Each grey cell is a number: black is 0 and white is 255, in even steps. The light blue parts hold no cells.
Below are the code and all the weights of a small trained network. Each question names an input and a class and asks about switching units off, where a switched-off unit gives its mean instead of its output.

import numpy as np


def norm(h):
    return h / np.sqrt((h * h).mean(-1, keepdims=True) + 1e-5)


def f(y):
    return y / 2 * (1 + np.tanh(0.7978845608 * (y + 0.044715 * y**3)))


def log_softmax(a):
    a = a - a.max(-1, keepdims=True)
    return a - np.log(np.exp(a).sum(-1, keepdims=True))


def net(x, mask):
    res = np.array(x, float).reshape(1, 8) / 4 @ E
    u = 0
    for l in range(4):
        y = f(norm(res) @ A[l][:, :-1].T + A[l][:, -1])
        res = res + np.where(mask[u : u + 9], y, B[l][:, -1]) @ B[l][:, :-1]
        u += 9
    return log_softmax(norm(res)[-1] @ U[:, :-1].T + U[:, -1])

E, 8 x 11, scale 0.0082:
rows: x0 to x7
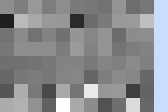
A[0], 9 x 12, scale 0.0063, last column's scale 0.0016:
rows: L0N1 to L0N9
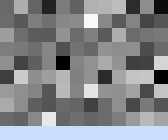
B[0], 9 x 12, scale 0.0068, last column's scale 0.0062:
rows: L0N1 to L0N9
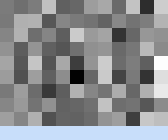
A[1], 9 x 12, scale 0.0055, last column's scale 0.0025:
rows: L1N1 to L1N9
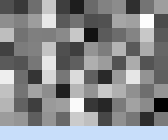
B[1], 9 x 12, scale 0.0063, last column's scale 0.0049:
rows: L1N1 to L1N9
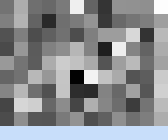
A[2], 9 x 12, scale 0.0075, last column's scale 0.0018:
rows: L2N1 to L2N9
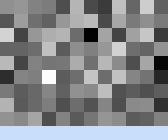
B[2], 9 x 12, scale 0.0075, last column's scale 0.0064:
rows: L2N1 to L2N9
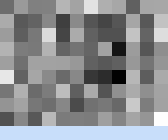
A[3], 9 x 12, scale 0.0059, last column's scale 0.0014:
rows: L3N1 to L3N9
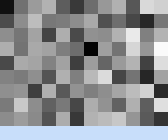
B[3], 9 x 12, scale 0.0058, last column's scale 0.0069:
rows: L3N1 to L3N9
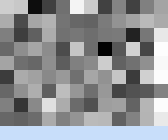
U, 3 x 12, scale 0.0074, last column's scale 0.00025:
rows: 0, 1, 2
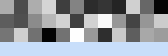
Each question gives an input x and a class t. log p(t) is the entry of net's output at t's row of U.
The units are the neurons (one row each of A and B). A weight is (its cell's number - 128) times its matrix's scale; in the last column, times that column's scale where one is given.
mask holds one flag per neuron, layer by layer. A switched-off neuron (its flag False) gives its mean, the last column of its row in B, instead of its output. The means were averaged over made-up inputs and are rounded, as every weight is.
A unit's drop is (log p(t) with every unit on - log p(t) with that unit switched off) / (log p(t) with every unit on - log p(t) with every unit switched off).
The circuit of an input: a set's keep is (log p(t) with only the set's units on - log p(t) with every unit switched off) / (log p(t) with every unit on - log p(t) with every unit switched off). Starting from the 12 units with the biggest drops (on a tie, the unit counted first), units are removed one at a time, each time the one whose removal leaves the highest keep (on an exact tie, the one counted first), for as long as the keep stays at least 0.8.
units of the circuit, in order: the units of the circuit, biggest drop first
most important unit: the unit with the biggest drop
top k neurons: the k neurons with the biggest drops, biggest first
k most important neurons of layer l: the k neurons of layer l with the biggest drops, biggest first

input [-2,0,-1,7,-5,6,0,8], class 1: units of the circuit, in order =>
L2N3; L1N1; L2N6
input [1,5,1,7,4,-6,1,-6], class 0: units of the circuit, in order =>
L2N6; L1N4
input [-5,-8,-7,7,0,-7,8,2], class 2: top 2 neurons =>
L0N7; L0N6
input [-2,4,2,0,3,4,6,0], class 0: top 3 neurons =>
L0N5; L2N6; L0N1
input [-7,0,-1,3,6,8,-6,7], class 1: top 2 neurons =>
L1N6; L0N5
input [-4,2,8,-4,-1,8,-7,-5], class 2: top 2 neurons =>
L0N6; L2N1
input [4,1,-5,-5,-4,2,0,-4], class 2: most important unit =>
L0N6
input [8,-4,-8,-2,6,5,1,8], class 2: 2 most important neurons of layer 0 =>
L0N7; L0N1
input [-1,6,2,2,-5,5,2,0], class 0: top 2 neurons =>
L0N5; L2N6
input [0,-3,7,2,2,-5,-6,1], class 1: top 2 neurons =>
L1N6; L0N6
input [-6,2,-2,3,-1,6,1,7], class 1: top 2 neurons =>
L0N6; L0N7
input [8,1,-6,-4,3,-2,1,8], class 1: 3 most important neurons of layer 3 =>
L3N4; L3N3; L3N1
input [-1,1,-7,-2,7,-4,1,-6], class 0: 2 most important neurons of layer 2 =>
L2N4; L2N1
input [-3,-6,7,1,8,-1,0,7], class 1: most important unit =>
L1N6
